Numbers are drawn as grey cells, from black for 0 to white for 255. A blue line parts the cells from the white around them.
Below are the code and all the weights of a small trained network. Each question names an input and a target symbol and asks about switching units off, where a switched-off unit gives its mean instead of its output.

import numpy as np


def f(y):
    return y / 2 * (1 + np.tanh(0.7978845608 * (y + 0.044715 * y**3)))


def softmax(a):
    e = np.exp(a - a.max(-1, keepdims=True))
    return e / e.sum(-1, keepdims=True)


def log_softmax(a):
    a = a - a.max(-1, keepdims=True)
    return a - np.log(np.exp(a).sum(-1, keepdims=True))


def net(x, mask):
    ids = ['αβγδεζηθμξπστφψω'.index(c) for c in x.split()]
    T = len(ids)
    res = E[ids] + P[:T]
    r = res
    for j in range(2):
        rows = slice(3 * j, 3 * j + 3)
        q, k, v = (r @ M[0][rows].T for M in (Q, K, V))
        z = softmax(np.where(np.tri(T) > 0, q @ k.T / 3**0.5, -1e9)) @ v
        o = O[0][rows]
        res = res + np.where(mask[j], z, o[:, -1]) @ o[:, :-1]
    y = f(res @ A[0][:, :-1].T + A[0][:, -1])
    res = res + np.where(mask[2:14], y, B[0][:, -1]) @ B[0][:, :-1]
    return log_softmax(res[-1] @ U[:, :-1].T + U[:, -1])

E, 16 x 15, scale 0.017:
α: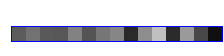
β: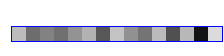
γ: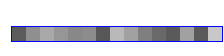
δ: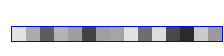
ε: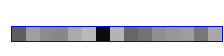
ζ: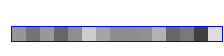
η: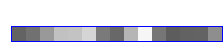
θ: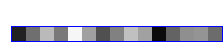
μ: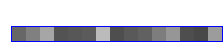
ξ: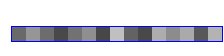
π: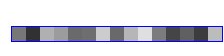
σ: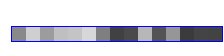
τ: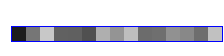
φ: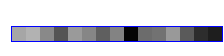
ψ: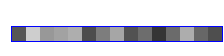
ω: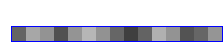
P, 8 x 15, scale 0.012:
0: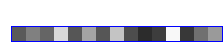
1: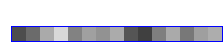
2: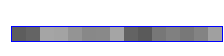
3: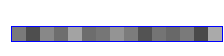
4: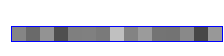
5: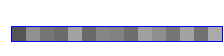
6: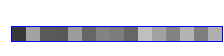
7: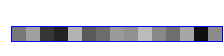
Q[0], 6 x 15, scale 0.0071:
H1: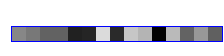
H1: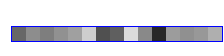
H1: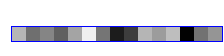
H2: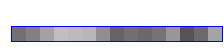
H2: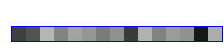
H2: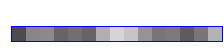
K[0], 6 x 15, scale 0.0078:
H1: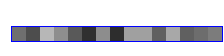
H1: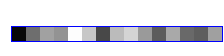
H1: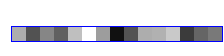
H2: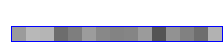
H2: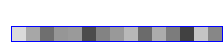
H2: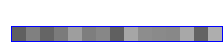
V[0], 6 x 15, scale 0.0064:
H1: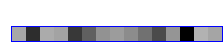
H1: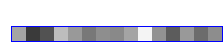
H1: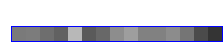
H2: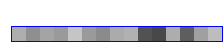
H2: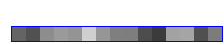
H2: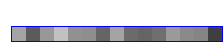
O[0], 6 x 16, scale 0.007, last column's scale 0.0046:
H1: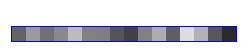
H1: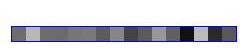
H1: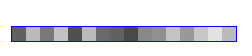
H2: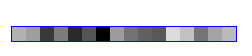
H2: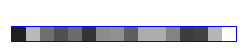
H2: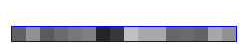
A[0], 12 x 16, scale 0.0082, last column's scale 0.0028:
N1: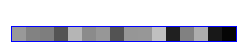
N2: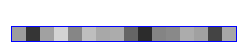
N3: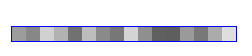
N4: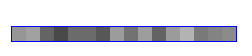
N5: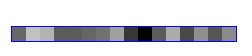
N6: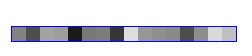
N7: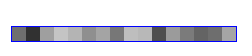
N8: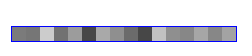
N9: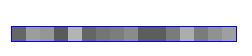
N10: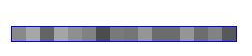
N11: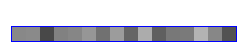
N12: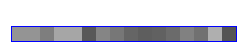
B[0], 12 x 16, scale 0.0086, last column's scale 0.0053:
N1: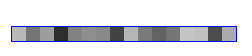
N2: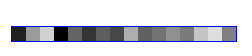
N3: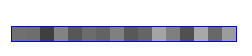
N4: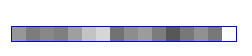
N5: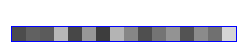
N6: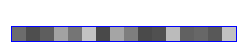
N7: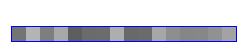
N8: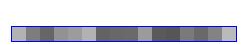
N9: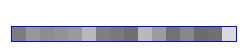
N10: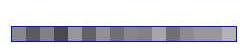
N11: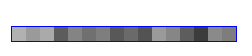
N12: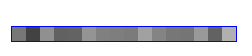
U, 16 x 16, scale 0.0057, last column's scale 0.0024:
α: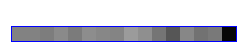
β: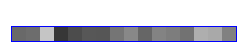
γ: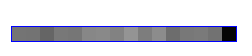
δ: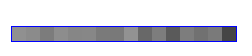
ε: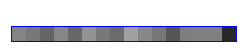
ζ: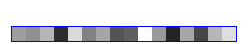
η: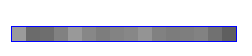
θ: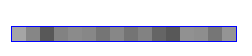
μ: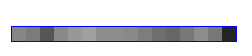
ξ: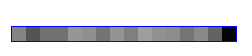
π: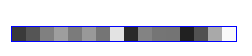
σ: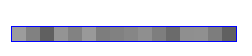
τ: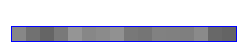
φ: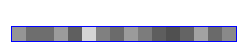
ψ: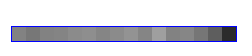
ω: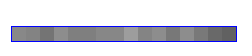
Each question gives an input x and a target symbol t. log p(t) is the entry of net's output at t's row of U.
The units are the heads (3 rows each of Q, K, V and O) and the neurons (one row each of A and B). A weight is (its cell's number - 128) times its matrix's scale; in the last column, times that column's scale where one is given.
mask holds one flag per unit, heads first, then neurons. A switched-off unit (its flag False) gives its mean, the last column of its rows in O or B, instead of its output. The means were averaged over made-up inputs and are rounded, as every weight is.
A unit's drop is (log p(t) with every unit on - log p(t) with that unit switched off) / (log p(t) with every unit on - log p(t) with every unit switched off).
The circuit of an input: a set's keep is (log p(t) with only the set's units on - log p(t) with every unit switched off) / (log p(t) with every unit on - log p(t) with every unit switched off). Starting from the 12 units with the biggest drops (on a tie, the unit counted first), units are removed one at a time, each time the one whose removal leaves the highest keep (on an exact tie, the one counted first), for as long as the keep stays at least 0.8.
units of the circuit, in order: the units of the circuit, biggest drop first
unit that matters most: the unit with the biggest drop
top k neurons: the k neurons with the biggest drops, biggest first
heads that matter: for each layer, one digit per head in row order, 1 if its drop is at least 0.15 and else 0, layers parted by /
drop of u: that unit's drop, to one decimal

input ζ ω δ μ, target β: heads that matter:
11
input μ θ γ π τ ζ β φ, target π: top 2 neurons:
[N5 N1]
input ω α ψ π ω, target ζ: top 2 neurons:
[N5 N6]
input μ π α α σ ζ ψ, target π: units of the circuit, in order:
[H1 N5]
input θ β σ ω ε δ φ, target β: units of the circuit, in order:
[N2 H2]
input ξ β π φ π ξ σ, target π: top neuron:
[N1]
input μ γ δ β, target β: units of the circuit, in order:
[H2 N2]
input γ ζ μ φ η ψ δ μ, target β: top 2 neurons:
[N2 N3]
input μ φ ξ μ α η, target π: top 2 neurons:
[N4 N7]
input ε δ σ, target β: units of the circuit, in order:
[H2 N2 N10]
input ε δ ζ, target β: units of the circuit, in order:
[H2 N2]
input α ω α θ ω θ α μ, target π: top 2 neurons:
[N6 N1]
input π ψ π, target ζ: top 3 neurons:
[N5 N6 N1]
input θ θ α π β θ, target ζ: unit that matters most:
N9
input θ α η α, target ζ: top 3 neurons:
[N5 N1 N6]
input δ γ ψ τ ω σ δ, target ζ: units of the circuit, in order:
[H1 N5 N1]
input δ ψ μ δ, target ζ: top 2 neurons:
[N5 N8]
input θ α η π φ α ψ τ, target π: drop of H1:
0.7
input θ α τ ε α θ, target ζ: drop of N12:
0.0
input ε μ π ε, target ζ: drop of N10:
0.1
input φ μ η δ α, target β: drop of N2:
1.0
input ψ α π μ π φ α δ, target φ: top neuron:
[N1]
